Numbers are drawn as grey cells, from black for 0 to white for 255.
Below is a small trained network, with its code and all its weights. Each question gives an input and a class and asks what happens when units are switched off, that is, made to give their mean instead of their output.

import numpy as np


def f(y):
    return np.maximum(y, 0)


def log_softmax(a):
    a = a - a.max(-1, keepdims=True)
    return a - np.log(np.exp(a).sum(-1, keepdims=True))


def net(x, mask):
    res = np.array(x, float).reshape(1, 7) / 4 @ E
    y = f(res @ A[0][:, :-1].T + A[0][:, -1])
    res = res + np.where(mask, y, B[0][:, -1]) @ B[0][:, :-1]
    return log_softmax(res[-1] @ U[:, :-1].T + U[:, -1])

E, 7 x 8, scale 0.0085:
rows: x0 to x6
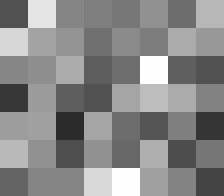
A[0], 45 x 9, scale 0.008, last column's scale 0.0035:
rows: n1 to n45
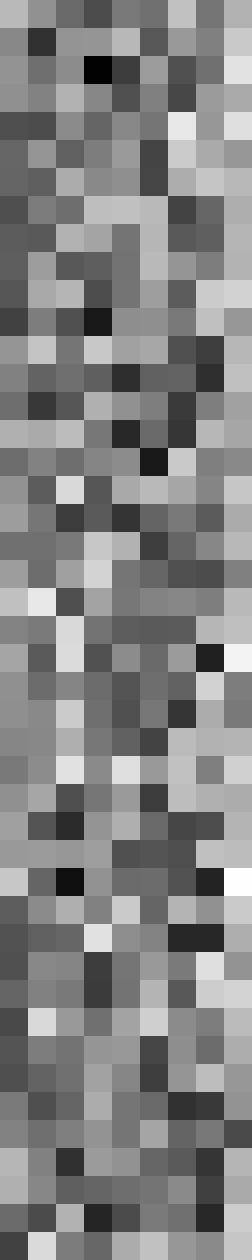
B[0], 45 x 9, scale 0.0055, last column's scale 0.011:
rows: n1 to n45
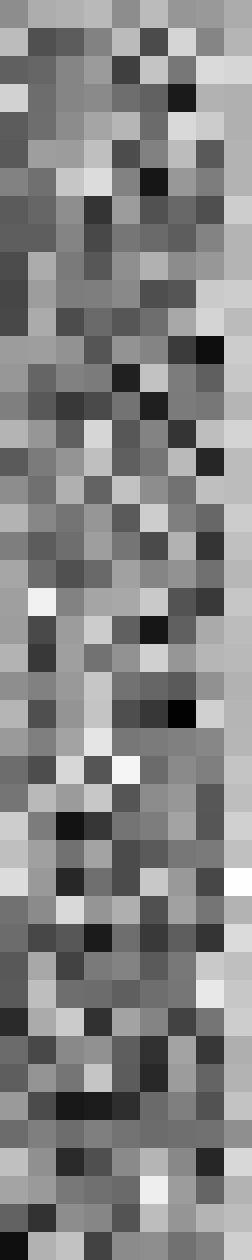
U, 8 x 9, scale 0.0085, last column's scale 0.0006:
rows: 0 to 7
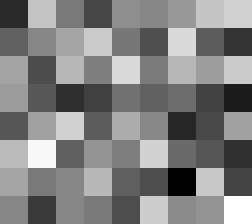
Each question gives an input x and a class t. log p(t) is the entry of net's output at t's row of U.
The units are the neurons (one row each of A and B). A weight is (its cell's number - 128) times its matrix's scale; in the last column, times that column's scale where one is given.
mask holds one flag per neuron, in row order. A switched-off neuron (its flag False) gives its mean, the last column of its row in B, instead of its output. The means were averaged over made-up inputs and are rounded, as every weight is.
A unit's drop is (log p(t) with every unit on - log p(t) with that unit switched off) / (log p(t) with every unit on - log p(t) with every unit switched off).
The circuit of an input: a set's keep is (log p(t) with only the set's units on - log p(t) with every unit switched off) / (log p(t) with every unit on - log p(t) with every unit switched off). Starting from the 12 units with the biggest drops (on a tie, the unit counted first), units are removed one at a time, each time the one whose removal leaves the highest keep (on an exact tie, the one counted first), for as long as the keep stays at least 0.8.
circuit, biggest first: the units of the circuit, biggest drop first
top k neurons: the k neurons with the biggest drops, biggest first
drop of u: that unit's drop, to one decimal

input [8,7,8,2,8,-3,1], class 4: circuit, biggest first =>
n37; n45
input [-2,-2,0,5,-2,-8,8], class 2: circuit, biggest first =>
n28; n2
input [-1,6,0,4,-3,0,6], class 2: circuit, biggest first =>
n28
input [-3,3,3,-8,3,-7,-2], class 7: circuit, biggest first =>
n24; n44
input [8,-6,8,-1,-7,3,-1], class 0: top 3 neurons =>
n45; n37; n10
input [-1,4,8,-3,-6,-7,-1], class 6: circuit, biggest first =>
n26; n23
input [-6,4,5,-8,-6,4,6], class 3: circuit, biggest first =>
n40; n34; n21
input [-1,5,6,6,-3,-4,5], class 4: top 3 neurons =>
n37; n28; n45
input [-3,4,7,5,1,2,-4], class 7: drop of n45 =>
-0.1
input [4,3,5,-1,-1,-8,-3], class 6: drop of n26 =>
0.2
